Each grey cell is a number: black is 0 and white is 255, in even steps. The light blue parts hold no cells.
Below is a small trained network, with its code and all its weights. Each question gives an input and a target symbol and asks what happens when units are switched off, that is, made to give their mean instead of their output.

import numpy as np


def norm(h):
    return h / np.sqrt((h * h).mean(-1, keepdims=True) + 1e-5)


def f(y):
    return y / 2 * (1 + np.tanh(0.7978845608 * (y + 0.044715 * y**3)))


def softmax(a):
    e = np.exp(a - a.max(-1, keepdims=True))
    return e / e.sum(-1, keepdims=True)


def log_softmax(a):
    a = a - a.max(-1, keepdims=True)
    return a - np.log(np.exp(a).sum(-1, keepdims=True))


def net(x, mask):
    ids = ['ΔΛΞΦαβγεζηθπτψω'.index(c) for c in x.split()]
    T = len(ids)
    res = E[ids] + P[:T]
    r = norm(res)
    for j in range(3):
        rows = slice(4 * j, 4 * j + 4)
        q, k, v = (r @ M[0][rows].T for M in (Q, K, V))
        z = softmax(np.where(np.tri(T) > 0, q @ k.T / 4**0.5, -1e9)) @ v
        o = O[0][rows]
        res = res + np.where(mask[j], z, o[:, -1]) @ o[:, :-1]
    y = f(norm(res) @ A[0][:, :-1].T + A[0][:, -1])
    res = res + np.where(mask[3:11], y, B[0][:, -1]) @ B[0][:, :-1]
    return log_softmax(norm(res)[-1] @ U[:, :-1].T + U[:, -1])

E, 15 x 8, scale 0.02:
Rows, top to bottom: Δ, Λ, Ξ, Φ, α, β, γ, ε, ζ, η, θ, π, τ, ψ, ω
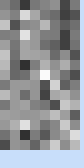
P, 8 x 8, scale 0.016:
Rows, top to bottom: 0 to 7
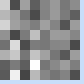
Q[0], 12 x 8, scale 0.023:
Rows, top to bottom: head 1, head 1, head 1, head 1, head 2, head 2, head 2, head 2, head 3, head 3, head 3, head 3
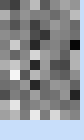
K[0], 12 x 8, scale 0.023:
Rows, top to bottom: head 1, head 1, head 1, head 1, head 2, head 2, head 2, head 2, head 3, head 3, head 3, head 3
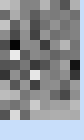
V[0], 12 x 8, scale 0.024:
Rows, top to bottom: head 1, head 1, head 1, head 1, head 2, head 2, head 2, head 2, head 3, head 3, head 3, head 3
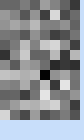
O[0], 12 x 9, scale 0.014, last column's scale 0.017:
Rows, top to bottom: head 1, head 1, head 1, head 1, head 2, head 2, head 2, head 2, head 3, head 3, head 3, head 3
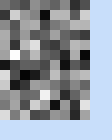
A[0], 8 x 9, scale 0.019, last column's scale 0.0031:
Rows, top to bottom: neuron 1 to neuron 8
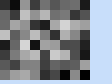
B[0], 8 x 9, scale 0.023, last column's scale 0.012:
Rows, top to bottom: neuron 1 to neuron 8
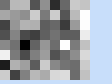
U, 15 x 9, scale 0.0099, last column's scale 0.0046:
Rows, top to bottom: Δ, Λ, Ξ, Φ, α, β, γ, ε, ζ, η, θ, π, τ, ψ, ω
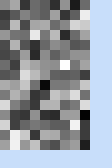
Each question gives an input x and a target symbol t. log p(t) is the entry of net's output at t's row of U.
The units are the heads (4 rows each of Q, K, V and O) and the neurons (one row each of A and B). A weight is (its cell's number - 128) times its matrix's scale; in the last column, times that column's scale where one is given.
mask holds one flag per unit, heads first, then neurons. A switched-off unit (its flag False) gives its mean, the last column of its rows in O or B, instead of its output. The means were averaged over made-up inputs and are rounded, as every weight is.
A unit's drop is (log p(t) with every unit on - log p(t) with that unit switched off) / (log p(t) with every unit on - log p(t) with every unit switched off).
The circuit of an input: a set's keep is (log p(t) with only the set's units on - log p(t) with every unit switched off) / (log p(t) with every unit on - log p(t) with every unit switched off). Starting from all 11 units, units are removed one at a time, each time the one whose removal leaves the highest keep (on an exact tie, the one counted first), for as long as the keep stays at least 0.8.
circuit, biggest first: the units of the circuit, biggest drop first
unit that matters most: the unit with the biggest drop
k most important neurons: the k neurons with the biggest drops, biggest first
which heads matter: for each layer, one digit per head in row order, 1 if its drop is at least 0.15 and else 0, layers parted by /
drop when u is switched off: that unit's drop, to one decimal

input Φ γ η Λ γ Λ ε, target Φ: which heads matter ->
001
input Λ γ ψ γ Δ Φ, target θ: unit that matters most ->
head 3
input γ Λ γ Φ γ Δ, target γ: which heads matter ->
010
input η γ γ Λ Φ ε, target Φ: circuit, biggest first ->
[head 2; neuron 8]
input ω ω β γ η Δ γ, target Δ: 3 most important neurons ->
[neuron 6; neuron 5; neuron 2]
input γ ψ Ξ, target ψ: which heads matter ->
010
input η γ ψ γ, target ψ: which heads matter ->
010
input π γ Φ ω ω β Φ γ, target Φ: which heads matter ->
010
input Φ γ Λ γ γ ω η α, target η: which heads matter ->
110
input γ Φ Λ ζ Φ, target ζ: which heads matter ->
000
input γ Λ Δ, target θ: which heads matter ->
001
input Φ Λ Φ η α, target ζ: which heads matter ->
001
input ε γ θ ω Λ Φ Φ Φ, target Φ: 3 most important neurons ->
[neuron 8; neuron 5; neuron 1]
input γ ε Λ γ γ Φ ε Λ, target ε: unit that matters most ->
head 2
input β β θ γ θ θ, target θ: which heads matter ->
110
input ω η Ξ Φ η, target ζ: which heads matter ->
001
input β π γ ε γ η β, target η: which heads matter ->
010
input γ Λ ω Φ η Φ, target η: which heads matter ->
010
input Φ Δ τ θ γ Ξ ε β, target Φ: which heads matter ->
011
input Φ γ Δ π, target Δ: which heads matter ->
000
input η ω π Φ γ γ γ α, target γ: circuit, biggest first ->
[head 2]
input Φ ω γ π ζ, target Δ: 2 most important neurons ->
[neuron 4; neuron 2]
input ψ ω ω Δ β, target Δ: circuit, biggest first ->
[head 1; neuron 6]
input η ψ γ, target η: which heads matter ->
001
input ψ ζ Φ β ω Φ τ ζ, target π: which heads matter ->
001
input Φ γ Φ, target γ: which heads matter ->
010
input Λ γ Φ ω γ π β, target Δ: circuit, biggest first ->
[neuron 4]
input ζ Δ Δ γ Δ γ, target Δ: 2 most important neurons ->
[neuron 5; neuron 8]
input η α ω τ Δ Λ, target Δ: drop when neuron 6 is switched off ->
0.2
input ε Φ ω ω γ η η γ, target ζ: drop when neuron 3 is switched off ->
0.2
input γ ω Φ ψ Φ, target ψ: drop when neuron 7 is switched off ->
-0.1
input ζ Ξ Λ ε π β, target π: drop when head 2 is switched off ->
0.4
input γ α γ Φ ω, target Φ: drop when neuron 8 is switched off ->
0.3
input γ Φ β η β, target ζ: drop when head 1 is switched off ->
0.1
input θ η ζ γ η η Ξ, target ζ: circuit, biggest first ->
[head 3]
